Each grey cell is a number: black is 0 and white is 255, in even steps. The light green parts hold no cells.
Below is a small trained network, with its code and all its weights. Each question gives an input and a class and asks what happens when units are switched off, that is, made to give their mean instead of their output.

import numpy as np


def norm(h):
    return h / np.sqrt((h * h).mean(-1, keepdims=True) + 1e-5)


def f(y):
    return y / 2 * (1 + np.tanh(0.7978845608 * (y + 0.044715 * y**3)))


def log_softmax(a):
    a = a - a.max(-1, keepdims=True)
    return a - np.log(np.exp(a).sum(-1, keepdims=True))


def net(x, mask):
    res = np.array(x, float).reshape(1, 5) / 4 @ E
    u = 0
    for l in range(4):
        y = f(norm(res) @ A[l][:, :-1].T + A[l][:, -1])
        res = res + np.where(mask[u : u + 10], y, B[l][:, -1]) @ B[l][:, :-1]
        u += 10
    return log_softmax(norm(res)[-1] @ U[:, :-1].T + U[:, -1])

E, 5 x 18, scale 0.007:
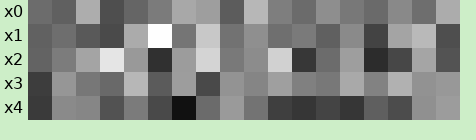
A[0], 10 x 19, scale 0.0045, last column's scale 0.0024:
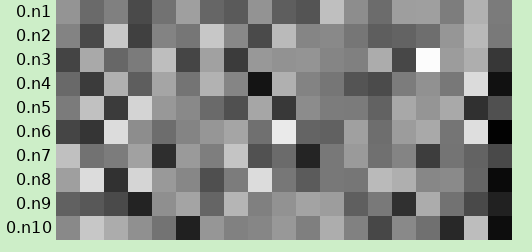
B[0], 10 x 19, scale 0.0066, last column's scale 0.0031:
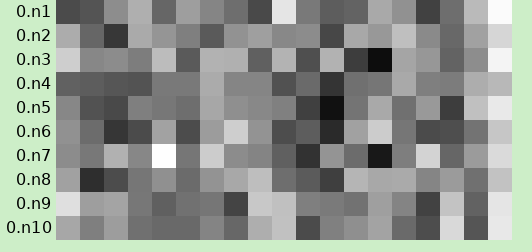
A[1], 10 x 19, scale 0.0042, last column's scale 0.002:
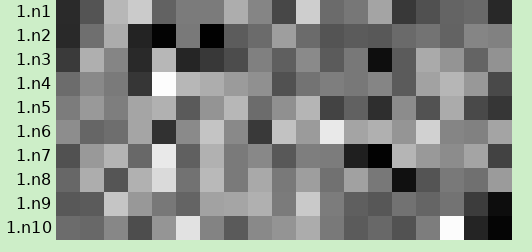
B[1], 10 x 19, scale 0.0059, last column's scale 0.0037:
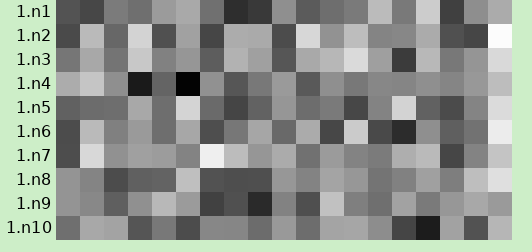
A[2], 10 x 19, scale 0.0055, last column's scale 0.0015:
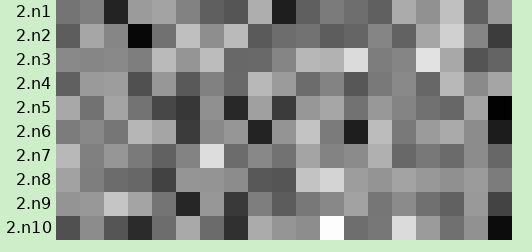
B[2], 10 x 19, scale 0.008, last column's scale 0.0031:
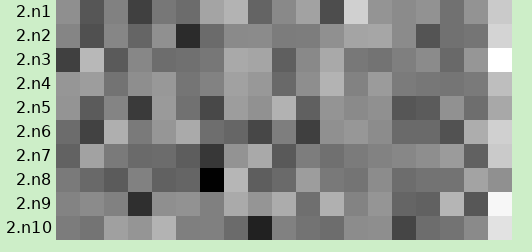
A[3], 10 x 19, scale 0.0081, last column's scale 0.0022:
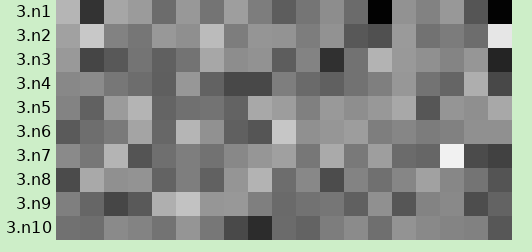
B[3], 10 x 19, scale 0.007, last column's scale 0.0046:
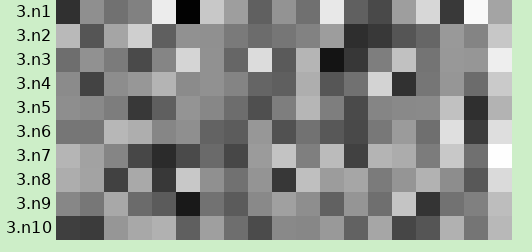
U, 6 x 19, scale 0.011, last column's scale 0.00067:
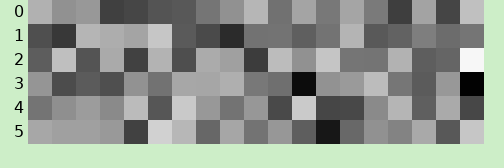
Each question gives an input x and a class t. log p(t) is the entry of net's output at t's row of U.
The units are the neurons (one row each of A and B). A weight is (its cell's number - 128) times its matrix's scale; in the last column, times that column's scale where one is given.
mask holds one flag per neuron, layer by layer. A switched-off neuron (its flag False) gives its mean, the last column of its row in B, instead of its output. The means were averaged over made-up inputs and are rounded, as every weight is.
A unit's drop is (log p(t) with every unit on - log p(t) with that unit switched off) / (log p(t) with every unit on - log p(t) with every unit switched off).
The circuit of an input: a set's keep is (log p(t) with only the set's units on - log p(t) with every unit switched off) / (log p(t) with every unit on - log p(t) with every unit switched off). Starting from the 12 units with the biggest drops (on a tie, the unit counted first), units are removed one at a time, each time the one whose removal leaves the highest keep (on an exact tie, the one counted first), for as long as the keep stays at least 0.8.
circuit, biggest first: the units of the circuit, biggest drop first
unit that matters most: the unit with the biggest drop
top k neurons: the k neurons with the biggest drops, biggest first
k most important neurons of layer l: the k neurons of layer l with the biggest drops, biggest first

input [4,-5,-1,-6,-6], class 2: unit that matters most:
1.n6
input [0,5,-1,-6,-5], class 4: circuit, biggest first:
[0.n7; 3.n1]
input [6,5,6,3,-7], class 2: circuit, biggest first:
[2.n3; 1.n6]
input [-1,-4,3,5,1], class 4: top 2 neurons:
[0.n3; 1.n7]
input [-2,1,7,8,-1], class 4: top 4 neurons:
[0.n3; 1.n7; 0.n1; 2.n3]
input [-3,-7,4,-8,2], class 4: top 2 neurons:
[0.n7; 3.n1]
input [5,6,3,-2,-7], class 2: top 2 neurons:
[2.n3; 1.n6]
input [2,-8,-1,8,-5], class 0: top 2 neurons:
[0.n10; 2.n9]
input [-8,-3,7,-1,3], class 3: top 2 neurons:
[0.n8; 0.n5]
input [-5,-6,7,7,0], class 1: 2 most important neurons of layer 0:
[0.n7; 0.n9]
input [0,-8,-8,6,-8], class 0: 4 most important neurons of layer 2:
[2.n9; 2.n5; 2.n7; 2.n6]
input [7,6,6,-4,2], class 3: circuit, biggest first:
[0.n2; 0.n6]
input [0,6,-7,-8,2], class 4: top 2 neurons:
[0.n7; 3.n1]
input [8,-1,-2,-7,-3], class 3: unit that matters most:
0.n6
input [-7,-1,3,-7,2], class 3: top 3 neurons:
[0.n8; 0.n5; 2.n1]
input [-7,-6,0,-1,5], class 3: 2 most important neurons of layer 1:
[1.n4; 1.n10]
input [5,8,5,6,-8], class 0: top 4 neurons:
[0.n9; 1.n10; 1.n2; 1.n3]
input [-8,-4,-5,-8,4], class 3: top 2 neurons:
[2.n1; 0.n8]
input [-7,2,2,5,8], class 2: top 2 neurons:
[1.n3; 3.n8]
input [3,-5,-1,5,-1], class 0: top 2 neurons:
[0.n10; 0.n7]
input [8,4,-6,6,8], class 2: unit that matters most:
1.n2
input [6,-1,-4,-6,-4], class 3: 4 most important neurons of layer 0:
[0.n6; 0.n3; 0.n2; 0.n1]
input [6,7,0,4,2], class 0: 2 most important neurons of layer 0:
[0.n9; 0.n5]
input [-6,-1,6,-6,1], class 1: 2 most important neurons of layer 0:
[0.n3; 0.n2]
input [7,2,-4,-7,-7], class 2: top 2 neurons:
[1.n6; 0.n3]
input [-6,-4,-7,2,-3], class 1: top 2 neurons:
[0.n1; 2.n10]
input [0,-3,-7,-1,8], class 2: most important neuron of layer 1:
[1.n2]
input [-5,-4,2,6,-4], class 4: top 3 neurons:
[0.n3; 0.n2; 0.n6]
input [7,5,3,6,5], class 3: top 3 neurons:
[0.n6; 0.n2; 0.n4]
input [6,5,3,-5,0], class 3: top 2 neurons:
[0.n2; 0.n6]
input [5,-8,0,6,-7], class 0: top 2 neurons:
[2.n9; 0.n10]
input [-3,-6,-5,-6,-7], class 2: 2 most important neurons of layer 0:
[0.n9; 0.n3]
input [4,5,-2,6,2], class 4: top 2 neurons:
[0.n3; 1.n7]
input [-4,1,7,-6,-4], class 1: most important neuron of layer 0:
[0.n3]
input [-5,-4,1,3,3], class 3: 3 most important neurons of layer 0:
[0.n8; 0.n5; 0.n9]
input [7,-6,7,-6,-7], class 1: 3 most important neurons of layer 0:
[0.n5; 0.n8; 0.n9]
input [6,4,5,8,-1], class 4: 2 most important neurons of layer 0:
[0.n3; 0.n5]
